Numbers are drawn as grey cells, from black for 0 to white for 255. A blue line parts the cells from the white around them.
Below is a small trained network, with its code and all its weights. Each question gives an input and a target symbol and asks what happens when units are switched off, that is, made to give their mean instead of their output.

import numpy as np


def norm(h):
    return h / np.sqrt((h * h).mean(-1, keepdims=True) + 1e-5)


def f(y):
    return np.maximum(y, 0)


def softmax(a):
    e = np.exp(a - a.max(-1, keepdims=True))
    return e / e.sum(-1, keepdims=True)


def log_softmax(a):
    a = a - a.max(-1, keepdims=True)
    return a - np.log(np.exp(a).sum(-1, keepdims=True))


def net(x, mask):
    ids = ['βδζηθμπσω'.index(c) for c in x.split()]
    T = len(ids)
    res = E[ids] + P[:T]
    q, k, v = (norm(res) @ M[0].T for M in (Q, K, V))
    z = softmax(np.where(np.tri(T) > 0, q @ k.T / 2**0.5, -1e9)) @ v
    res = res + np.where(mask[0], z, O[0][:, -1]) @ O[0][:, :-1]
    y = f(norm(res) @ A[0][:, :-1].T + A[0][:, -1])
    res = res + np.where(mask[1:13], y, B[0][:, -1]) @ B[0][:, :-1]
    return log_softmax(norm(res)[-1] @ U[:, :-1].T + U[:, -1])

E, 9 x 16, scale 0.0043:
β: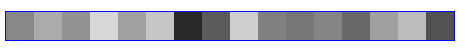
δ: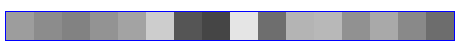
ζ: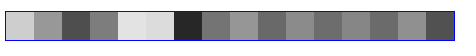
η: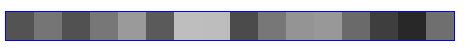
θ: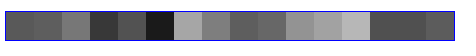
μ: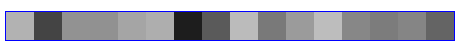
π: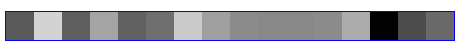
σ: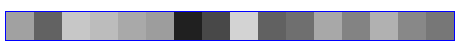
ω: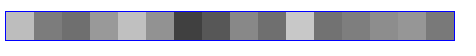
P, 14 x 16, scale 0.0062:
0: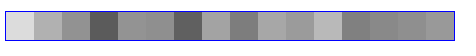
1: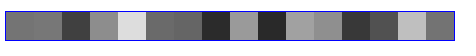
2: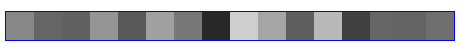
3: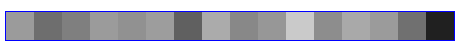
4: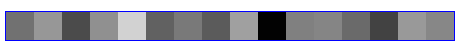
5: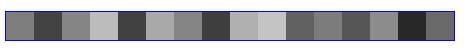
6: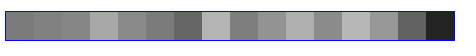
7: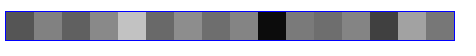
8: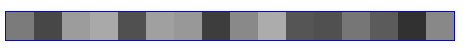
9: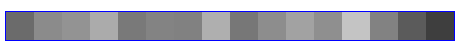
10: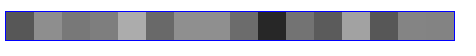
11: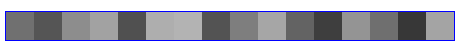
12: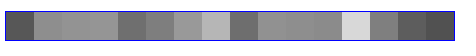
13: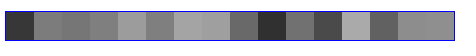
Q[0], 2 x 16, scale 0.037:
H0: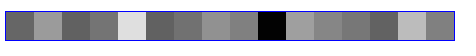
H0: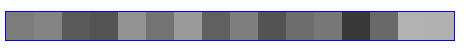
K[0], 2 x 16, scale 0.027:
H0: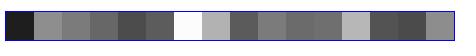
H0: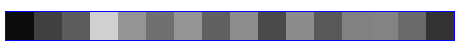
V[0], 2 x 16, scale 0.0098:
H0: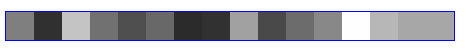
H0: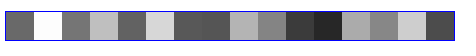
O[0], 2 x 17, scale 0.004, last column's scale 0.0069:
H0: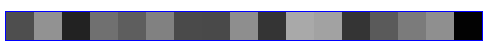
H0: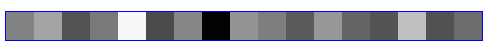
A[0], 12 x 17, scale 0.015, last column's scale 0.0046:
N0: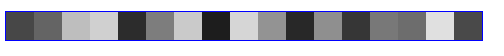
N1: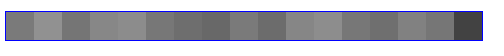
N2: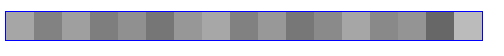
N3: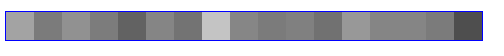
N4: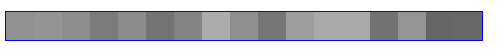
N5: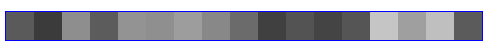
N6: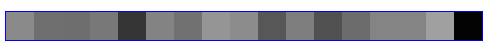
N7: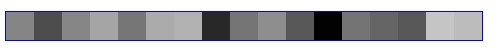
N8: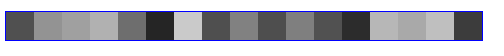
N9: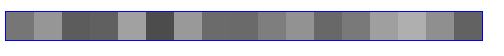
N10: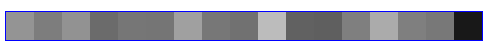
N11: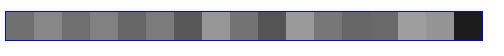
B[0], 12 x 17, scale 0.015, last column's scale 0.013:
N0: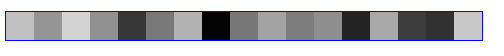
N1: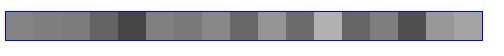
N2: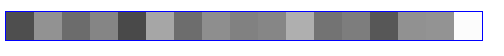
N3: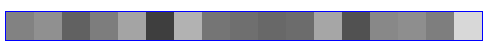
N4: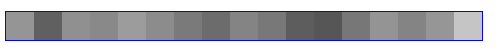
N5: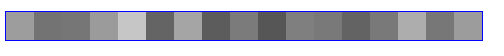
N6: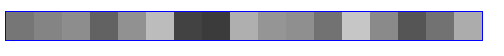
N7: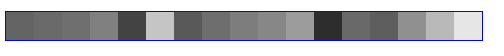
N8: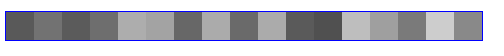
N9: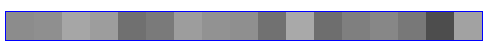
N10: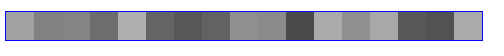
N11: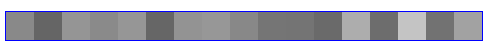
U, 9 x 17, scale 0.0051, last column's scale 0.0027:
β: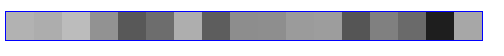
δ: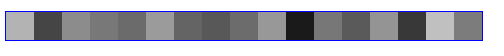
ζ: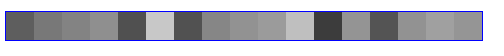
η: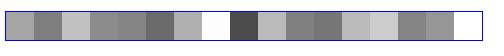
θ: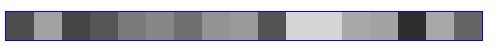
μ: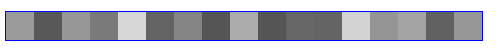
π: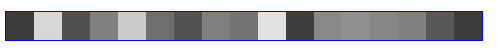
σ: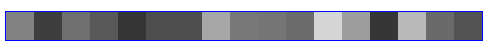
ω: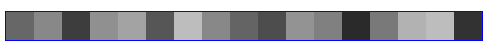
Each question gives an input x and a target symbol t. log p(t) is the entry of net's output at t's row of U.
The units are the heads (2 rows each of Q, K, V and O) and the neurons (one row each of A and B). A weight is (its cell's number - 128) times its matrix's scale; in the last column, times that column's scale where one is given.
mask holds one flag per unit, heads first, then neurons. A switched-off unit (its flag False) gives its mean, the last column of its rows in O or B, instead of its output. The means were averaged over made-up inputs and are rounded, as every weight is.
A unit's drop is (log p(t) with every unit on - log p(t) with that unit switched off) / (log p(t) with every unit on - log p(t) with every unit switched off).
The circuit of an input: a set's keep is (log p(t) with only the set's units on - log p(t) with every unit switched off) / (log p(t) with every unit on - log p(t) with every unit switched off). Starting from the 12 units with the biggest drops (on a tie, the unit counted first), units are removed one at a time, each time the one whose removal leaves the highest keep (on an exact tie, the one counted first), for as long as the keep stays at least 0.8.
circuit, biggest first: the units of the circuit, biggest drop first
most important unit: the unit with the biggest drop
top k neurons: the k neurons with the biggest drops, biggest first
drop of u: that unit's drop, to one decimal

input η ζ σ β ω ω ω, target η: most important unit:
H0
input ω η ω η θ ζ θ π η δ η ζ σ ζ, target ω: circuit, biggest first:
N3, H0, N0
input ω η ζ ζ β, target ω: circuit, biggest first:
H0, N3, N0
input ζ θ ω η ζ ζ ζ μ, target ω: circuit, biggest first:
N3, H0, N0
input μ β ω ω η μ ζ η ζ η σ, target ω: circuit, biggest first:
N3, N0, H0
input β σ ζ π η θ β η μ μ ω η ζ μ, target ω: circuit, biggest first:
N3, N0, H0
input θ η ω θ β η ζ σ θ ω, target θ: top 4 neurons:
N6, N0, N3, N7
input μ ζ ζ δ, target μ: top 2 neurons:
N2, N7
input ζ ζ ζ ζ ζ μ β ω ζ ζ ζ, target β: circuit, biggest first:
H0, N9, N7
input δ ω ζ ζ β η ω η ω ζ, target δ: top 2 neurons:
N2, N1
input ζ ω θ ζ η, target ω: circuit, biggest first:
H0, N3, N0
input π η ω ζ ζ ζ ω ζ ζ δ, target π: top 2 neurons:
N10, N7
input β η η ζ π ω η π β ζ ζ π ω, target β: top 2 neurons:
N9, N7
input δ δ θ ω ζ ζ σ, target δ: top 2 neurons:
N2, N0
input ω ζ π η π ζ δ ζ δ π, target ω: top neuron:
N0
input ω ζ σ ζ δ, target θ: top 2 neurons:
N0, N1
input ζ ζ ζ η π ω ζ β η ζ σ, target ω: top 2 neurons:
N3, N0
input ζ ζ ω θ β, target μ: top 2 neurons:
N6, N11
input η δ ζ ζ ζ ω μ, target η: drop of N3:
0.1
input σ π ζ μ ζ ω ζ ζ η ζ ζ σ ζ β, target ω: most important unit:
N3
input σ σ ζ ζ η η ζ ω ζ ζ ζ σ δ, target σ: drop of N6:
0.1
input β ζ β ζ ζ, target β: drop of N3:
0.2
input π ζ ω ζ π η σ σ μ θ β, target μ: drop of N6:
0.3
